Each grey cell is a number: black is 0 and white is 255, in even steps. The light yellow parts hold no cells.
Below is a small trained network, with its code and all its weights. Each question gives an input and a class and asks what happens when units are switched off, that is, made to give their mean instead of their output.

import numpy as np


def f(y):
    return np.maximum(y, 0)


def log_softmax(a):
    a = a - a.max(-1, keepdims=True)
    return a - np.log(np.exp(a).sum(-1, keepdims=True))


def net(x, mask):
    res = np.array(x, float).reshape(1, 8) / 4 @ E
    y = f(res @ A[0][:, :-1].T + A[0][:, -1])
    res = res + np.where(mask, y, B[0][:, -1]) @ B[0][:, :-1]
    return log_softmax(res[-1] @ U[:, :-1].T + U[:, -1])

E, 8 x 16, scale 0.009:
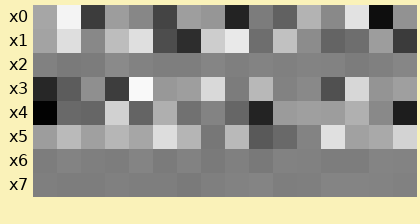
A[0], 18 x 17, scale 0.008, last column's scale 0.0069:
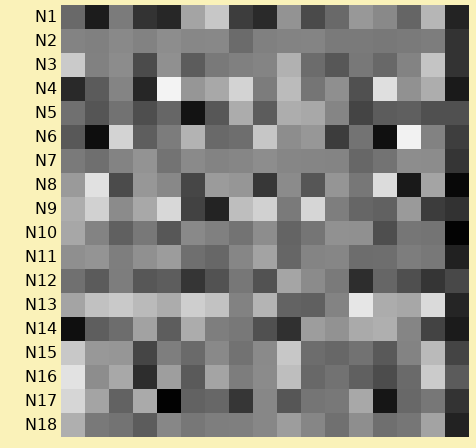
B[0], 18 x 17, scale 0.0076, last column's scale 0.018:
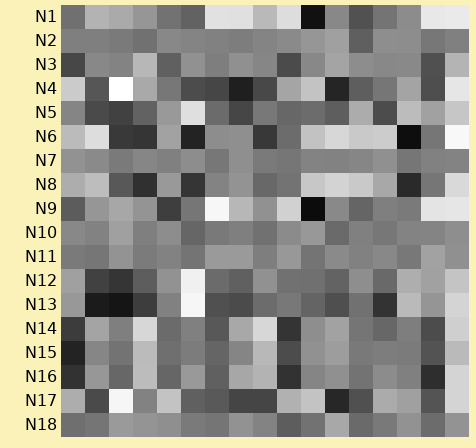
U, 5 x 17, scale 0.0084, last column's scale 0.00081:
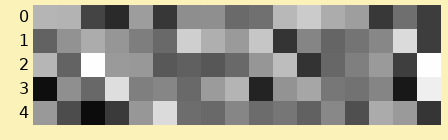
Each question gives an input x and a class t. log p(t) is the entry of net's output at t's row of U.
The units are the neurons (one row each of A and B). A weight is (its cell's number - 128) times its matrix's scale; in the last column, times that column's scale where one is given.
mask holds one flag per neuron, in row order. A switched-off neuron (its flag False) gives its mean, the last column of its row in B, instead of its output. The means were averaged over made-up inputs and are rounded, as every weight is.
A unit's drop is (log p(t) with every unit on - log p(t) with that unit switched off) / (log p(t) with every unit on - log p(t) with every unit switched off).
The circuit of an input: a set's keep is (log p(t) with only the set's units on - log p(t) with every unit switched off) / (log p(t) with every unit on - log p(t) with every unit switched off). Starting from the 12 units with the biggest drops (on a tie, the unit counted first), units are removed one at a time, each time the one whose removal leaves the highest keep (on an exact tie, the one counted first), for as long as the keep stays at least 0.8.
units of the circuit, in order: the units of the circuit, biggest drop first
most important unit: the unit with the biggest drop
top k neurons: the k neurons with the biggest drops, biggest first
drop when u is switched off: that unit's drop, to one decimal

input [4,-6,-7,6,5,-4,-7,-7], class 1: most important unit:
N1
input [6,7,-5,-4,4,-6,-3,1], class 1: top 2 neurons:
[N9, N6]
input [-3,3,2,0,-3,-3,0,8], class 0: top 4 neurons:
[N1, N13, N6, N14]
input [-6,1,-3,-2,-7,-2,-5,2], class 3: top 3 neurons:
[N16, N15, N8]
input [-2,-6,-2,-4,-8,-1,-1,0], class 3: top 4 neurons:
[N16, N15, N9, N3]
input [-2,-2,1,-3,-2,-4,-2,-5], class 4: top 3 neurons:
[N4, N12, N9]
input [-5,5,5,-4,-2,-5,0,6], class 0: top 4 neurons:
[N6, N1, N13, N4]
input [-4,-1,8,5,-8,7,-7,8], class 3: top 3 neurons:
[N16, N15, N3]
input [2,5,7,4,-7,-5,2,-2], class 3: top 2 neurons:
[N16, N1]
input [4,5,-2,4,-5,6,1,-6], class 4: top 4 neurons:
[N13, N1, N6, N14]
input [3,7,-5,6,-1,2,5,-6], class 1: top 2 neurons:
[N9, N17]
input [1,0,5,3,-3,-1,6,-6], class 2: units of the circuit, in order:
[N6, N1]
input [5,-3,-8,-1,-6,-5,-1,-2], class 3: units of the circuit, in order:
[N16, N15]
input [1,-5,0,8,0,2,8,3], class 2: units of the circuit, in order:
[N4]
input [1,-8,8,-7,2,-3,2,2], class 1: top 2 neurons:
[N1, N4]
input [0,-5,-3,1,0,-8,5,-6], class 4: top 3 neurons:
[N12, N5, N9]
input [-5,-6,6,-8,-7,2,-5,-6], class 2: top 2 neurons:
[N17, N9]
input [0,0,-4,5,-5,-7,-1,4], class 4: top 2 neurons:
[N5, N12]
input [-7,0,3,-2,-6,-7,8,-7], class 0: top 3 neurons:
[N6, N13, N14]
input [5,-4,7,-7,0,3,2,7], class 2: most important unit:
N17
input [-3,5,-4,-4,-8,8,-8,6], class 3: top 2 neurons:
[N16, N15]
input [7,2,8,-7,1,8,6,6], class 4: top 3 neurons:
[N13, N6, N4]
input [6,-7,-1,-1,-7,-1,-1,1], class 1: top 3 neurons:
[N1, N6, N14]
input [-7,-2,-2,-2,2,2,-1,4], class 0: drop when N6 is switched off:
0.3
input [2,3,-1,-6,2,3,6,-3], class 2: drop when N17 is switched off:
0.3
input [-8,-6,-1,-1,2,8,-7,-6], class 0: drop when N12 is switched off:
0.2
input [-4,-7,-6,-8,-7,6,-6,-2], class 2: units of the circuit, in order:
[N17]
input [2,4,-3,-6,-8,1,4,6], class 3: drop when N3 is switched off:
0.1
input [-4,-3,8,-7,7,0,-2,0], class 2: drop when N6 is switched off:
0.0
